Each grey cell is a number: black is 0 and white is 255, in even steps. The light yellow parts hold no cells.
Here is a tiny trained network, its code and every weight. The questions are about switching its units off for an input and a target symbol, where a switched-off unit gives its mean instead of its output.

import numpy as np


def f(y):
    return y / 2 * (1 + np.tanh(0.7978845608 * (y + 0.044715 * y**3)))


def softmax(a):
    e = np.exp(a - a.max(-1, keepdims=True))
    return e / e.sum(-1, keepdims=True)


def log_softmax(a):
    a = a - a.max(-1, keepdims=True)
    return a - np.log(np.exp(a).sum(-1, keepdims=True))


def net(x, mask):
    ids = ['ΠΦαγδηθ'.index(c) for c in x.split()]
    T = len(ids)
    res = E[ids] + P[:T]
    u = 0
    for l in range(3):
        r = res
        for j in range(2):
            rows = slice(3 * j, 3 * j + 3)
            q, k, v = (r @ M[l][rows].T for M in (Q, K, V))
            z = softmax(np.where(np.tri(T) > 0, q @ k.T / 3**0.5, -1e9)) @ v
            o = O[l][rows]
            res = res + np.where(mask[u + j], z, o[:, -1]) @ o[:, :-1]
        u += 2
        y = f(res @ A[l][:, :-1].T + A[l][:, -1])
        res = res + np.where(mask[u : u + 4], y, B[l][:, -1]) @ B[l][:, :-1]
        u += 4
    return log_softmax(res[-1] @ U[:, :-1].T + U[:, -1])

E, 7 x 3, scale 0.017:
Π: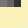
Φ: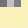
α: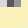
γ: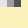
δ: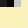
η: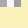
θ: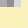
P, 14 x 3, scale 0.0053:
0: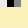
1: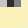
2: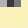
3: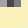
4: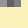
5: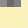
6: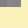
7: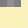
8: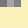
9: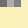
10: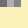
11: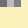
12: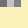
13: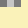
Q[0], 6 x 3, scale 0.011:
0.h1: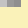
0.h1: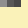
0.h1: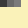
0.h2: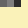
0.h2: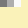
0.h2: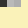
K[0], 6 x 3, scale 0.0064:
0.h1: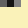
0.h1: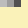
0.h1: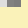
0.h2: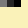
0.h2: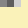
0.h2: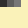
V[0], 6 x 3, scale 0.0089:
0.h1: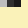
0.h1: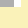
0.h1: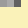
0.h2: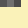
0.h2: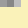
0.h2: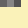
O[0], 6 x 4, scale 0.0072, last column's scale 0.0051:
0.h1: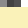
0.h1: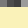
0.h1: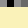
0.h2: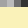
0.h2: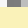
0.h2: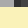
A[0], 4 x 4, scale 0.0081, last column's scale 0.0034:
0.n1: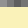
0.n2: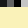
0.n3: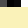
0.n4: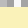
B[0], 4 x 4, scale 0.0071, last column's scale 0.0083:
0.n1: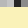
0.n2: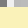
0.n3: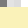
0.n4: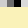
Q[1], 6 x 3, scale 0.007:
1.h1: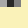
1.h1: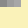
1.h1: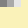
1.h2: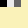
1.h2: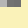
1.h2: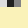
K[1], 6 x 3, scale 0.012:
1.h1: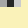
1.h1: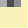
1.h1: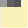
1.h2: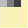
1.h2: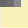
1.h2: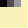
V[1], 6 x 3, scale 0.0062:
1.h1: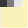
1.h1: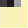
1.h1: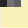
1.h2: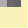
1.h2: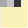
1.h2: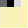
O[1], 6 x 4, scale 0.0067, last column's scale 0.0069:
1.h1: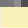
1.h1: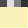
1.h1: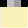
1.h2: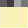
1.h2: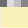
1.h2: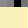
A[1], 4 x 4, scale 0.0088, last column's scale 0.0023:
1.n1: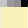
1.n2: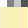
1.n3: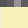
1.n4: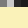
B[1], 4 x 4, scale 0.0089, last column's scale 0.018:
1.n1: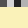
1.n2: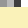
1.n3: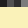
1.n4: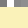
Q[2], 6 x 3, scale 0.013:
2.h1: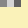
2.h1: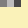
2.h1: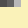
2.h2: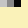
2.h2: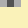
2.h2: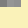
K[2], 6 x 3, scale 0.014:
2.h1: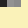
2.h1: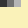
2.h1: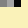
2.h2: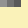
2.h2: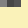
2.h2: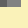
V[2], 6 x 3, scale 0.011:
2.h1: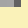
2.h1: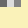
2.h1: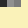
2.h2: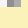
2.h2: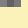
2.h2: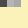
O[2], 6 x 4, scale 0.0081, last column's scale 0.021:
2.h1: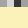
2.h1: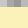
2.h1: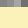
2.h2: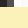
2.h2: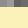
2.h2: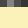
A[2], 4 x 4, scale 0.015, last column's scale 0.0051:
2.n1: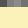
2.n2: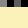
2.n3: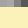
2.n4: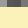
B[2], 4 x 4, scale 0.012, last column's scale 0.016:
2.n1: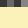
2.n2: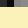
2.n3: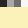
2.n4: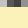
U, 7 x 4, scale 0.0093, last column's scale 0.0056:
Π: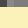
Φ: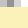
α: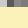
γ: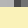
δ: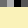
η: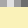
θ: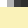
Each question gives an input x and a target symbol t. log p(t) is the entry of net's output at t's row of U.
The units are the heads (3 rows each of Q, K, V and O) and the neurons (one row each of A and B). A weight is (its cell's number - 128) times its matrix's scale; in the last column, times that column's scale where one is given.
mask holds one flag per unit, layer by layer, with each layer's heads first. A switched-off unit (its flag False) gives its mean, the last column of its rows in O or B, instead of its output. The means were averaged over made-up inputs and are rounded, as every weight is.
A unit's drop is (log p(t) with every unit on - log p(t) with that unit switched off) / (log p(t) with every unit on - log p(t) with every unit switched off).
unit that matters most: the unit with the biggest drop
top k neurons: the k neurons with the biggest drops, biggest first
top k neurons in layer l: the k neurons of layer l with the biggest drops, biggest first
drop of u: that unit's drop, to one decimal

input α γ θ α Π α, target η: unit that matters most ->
0.n3
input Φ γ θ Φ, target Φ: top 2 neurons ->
(2.n3 1.n2)
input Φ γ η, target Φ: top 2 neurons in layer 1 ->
(1.n2 1.n4)
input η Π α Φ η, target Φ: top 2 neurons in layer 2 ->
(2.n3 2.n1)
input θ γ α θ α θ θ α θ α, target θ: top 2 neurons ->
(0.n4 2.n4)
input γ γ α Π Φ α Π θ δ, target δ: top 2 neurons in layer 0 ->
(0.n4 0.n1)
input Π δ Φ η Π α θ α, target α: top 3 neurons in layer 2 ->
(2.n3 2.n2 2.n4)
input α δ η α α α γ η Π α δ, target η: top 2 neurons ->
(0.n3 1.n1)
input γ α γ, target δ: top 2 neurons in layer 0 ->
(0.n3 0.n1)
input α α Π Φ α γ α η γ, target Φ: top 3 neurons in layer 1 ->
(1.n2 1.n4 1.n3)
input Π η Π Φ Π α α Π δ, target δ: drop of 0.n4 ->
0.2
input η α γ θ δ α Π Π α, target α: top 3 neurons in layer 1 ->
(1.n2 1.n1 1.n3)
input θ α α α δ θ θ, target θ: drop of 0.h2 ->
0.2
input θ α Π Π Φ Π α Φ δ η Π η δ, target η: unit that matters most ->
0.h1
